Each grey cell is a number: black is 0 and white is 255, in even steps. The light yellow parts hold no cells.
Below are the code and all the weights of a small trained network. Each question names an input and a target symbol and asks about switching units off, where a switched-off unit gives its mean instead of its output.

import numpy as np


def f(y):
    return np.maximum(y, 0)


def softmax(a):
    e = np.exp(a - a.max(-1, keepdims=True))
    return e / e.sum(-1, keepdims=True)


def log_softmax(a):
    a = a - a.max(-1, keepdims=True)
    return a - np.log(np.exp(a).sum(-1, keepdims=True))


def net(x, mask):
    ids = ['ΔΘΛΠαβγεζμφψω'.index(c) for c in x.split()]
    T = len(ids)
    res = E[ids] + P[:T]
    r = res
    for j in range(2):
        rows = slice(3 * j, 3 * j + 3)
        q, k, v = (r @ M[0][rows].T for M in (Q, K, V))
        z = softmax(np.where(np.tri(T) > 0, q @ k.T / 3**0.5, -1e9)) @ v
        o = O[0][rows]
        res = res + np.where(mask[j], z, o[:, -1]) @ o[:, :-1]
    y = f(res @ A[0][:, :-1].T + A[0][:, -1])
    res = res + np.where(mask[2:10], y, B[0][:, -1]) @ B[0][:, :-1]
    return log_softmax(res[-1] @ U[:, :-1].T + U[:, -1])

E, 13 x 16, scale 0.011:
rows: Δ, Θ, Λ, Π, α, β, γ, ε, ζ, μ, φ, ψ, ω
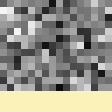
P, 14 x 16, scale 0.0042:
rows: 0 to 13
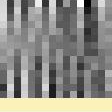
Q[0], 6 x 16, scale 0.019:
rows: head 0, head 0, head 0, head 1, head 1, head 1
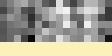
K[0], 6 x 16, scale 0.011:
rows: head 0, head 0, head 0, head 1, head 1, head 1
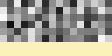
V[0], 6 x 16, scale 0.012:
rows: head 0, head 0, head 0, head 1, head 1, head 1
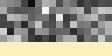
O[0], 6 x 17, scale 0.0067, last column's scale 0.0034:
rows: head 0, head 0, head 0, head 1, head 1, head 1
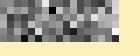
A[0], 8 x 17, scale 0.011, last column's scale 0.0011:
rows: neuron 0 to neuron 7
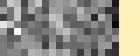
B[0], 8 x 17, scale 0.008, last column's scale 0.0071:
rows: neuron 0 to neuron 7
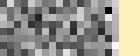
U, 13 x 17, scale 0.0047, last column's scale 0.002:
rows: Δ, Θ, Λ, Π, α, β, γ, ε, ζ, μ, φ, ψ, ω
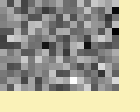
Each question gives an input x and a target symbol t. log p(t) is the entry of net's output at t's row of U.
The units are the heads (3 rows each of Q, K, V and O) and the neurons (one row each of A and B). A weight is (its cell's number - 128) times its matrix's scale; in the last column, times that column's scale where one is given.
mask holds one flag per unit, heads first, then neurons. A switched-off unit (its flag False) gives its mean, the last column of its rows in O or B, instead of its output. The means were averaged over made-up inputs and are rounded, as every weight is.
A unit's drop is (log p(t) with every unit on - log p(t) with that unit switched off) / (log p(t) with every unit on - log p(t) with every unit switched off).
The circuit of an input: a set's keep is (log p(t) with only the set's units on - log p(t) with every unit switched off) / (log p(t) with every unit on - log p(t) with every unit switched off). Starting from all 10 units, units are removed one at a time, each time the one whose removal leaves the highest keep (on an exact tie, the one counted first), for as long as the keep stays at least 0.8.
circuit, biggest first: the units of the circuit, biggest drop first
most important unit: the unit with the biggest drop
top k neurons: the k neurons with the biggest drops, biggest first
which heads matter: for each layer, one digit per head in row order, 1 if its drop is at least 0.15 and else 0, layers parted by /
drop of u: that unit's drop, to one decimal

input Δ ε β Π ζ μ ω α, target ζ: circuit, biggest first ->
head 1
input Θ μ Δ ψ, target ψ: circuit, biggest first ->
neuron 2; head 0
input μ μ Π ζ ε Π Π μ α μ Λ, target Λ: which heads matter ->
10
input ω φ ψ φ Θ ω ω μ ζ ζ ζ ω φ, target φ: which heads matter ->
10
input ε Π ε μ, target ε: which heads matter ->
11
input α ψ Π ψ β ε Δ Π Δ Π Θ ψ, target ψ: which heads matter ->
10
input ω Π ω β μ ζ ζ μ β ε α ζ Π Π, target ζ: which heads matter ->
01
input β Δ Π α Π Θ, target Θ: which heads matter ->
00
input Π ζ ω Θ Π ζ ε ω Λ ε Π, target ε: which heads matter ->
10
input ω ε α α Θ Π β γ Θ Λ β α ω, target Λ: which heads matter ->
01
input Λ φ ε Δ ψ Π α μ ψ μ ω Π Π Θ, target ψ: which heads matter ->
01
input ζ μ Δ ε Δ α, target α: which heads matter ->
00
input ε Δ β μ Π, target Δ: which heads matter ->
11
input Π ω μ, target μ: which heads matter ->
10
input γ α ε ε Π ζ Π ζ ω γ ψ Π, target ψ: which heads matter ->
01
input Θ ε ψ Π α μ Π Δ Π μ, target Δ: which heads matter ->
10
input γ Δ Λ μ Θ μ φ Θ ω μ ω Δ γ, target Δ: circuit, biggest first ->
head 0
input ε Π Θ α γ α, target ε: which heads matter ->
11
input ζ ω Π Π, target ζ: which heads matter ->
01
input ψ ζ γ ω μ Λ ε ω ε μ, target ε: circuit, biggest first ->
head 0; head 1
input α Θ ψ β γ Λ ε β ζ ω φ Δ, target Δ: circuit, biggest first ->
head 0
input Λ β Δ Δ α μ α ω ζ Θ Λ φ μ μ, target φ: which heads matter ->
10
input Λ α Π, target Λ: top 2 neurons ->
neuron 0; neuron 1
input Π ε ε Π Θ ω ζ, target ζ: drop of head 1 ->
0.9
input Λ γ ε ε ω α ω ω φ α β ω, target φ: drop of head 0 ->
0.9
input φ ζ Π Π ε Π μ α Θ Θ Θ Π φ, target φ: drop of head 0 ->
0.9
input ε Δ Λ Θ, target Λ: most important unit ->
head 1
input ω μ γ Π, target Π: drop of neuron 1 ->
0.2
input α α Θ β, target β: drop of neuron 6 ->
0.1
